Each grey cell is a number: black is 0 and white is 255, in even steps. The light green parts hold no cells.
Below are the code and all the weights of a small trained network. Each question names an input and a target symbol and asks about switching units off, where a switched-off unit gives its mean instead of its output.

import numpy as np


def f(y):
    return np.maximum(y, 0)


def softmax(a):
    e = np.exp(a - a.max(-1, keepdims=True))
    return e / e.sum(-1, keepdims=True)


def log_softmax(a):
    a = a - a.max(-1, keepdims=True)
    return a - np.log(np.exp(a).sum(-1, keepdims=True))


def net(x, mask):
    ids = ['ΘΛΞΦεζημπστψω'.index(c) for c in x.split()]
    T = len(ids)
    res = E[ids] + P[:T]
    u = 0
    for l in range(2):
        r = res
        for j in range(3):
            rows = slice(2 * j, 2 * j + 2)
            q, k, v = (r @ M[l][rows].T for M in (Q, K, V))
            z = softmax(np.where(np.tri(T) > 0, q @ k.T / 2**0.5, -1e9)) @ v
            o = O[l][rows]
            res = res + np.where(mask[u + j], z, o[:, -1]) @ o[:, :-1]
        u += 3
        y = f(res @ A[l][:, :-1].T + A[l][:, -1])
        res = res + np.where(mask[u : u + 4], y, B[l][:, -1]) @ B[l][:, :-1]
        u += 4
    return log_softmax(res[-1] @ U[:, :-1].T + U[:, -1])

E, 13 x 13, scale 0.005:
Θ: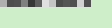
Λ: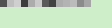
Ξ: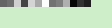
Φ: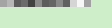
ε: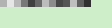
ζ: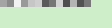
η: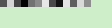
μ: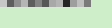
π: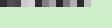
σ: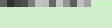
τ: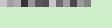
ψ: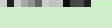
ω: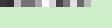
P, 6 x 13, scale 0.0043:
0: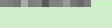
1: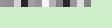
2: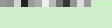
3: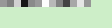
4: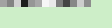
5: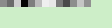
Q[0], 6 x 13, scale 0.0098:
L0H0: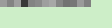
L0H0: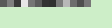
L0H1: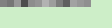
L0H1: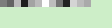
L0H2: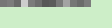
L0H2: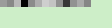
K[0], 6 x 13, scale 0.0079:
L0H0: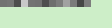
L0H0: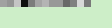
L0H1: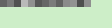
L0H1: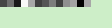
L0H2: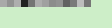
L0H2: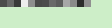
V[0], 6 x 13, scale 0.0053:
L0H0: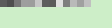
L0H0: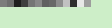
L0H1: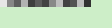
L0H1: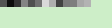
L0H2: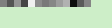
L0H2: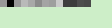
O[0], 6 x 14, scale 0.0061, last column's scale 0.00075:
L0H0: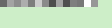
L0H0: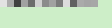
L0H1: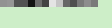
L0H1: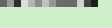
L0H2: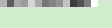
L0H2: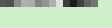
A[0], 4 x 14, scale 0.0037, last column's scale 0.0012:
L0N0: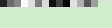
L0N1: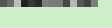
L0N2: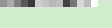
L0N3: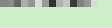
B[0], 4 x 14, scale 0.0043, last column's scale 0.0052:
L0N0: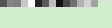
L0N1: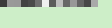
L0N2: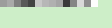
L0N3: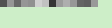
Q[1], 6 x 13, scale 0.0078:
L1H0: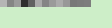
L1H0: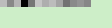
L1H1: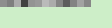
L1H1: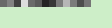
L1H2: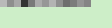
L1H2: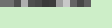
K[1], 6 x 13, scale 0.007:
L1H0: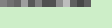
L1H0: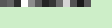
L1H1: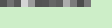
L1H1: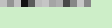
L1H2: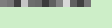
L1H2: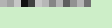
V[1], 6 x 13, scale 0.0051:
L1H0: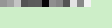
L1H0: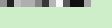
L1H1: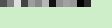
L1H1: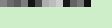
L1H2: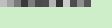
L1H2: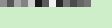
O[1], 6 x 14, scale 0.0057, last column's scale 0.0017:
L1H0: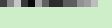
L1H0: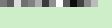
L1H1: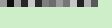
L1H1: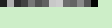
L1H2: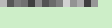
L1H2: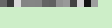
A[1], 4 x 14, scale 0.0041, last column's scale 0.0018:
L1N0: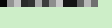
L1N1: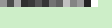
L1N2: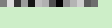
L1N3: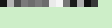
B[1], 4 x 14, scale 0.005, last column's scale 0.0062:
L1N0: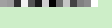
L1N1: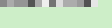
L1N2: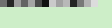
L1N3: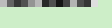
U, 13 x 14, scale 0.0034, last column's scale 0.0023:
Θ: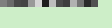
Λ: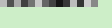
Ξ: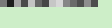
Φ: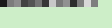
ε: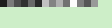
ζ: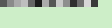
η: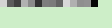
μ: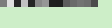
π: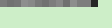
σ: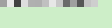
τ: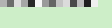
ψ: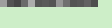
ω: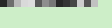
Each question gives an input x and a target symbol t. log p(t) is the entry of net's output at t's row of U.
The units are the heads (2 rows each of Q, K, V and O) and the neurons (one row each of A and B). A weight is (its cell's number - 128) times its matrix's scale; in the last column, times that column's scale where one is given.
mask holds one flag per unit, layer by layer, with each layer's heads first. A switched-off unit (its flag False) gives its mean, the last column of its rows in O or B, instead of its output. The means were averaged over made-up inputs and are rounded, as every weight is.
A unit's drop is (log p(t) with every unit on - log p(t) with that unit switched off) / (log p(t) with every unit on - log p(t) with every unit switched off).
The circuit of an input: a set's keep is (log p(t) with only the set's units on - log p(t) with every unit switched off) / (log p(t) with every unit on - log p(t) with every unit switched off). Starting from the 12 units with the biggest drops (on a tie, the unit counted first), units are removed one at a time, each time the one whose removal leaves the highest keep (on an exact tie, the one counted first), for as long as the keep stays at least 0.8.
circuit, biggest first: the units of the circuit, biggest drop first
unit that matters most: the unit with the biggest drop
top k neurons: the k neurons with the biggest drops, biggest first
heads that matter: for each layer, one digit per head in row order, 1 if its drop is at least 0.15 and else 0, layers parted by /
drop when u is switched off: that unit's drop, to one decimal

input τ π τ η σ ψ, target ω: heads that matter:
010 / 001
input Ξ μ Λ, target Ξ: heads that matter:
001 / 110
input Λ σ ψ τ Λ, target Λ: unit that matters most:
L1H1
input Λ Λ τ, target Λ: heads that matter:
010 / 010
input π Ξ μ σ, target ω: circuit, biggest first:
[L0H1, L0N0, L1H2, L0H0]
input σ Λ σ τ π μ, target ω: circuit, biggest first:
[L0H1, L0N0, L1H2]
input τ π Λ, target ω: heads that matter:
010 / 001
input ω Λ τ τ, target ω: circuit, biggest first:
[L0H1, L0N0, L1H2, L0H0]
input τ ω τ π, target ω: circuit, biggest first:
[L0H1, L0N0, L1H2]
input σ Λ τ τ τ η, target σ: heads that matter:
100 / 101
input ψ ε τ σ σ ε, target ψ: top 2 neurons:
[L1N3, L1N0]
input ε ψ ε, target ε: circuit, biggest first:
[L0H0, L1H1, L0N1, L0H2]
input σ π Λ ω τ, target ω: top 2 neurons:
[L0N0, L1N1]
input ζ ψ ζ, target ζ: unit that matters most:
L1N0
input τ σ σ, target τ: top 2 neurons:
[L0N2, L1N1]
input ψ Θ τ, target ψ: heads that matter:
001 / 110
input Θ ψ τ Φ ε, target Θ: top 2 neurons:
[L1N3, L1N0]
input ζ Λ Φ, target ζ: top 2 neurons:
[L1N0, L1N3]
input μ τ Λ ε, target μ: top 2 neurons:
[L1N0, L1N3]
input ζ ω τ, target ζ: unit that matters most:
L1N0
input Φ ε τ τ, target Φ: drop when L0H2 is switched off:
0.4
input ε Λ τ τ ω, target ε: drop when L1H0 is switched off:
0.1
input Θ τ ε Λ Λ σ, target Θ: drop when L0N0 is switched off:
0.0
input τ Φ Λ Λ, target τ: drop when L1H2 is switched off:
0.6
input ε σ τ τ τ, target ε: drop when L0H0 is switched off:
0.4
